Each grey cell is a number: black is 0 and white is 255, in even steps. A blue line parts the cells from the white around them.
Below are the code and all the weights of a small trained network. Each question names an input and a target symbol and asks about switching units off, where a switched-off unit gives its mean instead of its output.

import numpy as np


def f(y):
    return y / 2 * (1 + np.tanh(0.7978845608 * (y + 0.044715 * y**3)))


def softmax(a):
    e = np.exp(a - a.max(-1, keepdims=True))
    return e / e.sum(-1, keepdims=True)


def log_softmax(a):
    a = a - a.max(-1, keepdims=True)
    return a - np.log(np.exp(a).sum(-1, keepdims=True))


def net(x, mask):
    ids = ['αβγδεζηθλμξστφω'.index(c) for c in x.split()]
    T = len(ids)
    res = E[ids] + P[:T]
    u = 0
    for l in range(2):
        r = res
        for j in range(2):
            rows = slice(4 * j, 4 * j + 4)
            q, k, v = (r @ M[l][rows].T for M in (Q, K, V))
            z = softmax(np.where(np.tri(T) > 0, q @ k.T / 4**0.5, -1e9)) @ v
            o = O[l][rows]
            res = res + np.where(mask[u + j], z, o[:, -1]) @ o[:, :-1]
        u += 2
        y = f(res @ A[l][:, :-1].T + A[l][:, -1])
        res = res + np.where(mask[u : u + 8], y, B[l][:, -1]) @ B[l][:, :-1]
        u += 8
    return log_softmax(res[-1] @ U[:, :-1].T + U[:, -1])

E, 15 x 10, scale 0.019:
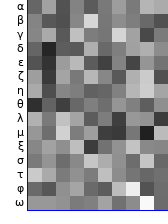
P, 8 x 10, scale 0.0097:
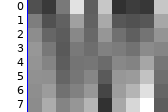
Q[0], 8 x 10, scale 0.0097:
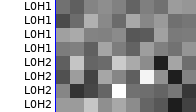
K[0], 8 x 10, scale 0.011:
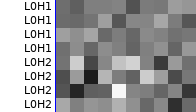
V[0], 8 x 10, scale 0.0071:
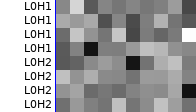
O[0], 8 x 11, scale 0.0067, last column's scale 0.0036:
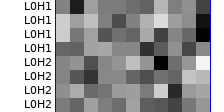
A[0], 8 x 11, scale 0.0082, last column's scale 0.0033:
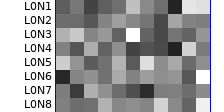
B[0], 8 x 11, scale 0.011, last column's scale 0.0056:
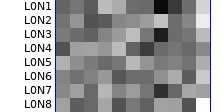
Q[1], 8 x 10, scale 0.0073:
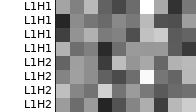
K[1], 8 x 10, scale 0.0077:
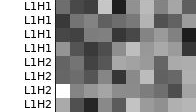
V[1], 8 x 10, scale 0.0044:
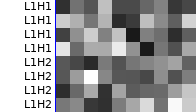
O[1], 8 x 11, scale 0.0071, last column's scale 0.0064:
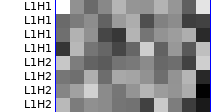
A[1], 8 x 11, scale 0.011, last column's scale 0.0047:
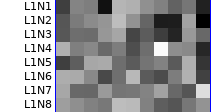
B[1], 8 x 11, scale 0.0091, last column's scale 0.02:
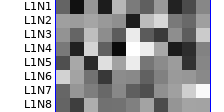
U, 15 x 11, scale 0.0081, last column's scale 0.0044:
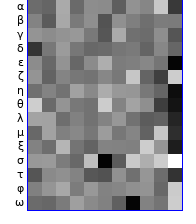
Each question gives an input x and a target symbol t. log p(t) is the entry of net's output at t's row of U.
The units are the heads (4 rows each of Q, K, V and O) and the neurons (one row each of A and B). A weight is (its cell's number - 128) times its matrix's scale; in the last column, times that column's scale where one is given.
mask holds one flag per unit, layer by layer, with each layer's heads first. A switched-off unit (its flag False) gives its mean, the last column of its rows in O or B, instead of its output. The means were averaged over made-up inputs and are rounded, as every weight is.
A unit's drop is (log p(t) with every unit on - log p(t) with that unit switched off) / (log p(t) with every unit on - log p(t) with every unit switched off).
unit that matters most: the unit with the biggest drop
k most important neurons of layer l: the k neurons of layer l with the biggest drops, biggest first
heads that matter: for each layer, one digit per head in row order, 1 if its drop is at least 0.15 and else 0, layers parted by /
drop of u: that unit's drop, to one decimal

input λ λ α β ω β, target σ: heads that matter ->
10 / 00
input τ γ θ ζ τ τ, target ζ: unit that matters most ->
L0H2
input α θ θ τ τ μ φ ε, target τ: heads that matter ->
01 / 10
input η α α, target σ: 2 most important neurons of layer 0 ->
(L0N2, L0N7)
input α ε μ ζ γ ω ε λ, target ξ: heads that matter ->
01 / 01
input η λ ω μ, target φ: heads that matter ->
00 / 01
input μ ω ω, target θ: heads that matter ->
10 / 10
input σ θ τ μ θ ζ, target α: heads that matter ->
01 / 11
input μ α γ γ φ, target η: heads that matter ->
00 / 01
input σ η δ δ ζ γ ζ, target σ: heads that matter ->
01 / 11
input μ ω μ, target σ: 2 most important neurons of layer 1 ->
(L1N3, L1N6)
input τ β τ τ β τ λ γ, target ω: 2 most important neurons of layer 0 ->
(L0N1, L0N8)
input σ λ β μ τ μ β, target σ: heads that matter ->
10 / 11
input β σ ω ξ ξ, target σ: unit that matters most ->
L0H1
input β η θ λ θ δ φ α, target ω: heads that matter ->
01 / 00
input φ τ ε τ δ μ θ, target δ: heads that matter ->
00 / 11
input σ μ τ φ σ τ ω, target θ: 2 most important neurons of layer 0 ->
(L0N4, L0N3)
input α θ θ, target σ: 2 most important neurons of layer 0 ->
(L0N2, L0N3)
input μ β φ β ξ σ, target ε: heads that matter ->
01 / 10
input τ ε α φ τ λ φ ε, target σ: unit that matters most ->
L0N1
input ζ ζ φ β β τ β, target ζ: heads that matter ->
10 / 00
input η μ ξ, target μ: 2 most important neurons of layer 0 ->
(L0N4, L0N1)
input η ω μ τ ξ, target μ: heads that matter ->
01 / 11
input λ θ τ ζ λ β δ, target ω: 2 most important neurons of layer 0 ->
(L0N1, L0N6)
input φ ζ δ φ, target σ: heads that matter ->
00 / 01
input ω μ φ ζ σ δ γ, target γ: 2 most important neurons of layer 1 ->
(L1N2, L1N7)
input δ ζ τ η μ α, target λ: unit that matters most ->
L1H1
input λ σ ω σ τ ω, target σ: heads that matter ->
01 / 10
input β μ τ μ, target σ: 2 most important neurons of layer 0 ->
(L0N4, L0N5)
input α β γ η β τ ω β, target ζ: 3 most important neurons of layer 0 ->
(L0N1, L0N3, L0N6)
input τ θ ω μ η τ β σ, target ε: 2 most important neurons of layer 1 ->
(L1N1, L1N7)
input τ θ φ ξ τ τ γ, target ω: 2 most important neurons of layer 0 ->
(L0N1, L0N2)
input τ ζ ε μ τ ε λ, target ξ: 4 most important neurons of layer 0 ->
(L0N4, L0N2, L0N7, L0N8)
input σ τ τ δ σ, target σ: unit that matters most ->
L1N3
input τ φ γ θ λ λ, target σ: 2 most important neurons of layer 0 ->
(L0N1, L0N8)
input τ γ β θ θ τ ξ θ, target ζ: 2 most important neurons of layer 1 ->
(L1N4, L1N3)
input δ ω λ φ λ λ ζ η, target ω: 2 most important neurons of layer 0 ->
(L0N1, L0N8)
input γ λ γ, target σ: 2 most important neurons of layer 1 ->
(L1N3, L1N7)
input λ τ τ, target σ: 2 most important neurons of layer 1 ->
(L1N3, L1N7)
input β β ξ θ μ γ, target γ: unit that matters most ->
L1H2
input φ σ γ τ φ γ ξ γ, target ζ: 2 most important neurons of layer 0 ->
(L0N1, L0N3)
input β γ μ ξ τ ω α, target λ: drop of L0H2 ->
0.6
